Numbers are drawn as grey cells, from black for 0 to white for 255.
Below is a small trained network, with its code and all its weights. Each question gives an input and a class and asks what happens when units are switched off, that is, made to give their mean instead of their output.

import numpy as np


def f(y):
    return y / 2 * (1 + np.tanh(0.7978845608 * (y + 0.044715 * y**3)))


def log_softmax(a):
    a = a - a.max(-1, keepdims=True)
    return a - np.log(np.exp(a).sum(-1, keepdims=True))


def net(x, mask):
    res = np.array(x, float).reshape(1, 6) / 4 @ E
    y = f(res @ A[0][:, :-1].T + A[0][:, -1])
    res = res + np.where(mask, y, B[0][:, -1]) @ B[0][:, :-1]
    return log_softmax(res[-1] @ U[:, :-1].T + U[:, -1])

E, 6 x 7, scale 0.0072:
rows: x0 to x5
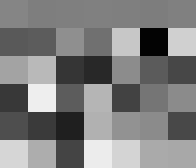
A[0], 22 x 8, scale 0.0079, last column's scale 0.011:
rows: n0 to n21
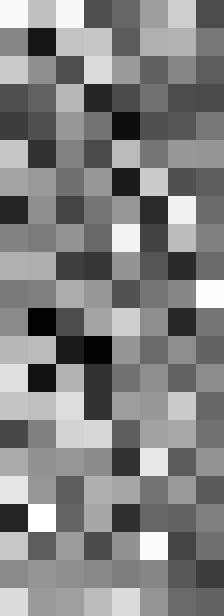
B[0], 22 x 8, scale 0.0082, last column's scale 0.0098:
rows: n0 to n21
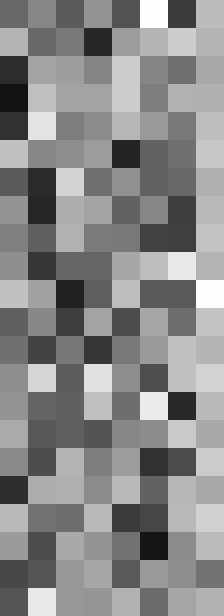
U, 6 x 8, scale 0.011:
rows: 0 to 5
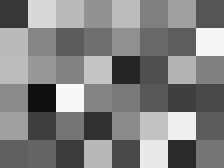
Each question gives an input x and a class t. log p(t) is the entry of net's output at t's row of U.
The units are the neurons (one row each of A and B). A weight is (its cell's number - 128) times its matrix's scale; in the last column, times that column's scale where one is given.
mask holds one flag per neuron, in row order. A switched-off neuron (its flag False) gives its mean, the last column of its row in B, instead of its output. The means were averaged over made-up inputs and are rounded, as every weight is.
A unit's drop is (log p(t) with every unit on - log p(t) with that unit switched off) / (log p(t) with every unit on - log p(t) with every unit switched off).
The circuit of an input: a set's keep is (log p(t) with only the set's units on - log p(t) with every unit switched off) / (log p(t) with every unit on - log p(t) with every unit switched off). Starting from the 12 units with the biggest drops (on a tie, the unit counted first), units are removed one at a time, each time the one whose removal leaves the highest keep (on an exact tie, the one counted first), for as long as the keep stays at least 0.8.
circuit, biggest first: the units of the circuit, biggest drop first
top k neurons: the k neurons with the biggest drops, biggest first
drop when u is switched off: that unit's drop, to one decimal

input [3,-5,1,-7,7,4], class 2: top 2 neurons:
[n19 n13]
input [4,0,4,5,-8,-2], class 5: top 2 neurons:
[n0 n14]
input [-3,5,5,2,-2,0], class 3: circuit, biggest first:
[n7 n13]
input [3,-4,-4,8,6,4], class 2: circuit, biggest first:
[n18]
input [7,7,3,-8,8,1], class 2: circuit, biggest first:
[n5 n13]
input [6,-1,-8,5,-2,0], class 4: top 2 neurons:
[n15 n1]
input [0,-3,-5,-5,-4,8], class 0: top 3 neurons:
[n21 n17 n2]
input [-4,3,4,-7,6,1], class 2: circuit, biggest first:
[n5 n13 n10]
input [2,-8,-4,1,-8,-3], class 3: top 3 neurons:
[n16 n6 n19]
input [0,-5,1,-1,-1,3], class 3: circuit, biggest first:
[n16 n6 n19]
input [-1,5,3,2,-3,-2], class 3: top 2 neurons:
[n7 n13]
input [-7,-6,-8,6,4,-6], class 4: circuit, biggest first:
[n15 n1]
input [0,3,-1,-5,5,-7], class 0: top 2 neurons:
[n3 n4]
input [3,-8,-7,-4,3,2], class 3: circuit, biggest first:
[n16]
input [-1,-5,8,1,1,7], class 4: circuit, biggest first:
[n9 n12]
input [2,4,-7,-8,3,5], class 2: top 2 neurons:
[n5 n13]
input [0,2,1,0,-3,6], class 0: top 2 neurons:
[n17 n21]
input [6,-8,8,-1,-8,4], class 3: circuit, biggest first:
[n16 n6]
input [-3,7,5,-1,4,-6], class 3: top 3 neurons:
[n7 n8 n21]
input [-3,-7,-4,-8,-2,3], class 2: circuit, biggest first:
[n13]
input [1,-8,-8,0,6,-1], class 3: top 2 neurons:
[n16 n6]
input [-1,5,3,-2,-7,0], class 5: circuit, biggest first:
[n14 n0]
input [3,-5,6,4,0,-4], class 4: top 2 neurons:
[n9 n12]
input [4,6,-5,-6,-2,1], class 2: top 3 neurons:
[n5 n13 n16]
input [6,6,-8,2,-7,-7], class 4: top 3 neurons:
[n15 n1 n21]
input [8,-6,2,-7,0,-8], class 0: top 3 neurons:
[n3 n13 n4]
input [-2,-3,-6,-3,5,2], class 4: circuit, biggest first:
[n1]
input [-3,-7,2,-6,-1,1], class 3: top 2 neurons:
[n16 n19]
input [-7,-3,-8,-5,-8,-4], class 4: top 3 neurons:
[n1 n15 n11]
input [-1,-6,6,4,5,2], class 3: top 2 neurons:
[n6 n16]
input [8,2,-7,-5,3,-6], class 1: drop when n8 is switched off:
-0.1
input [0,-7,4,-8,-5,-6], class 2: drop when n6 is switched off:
-0.1
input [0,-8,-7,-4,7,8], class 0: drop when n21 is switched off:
0.6
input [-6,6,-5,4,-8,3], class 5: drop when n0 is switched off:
0.3
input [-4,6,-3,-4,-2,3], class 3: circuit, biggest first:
[n8]
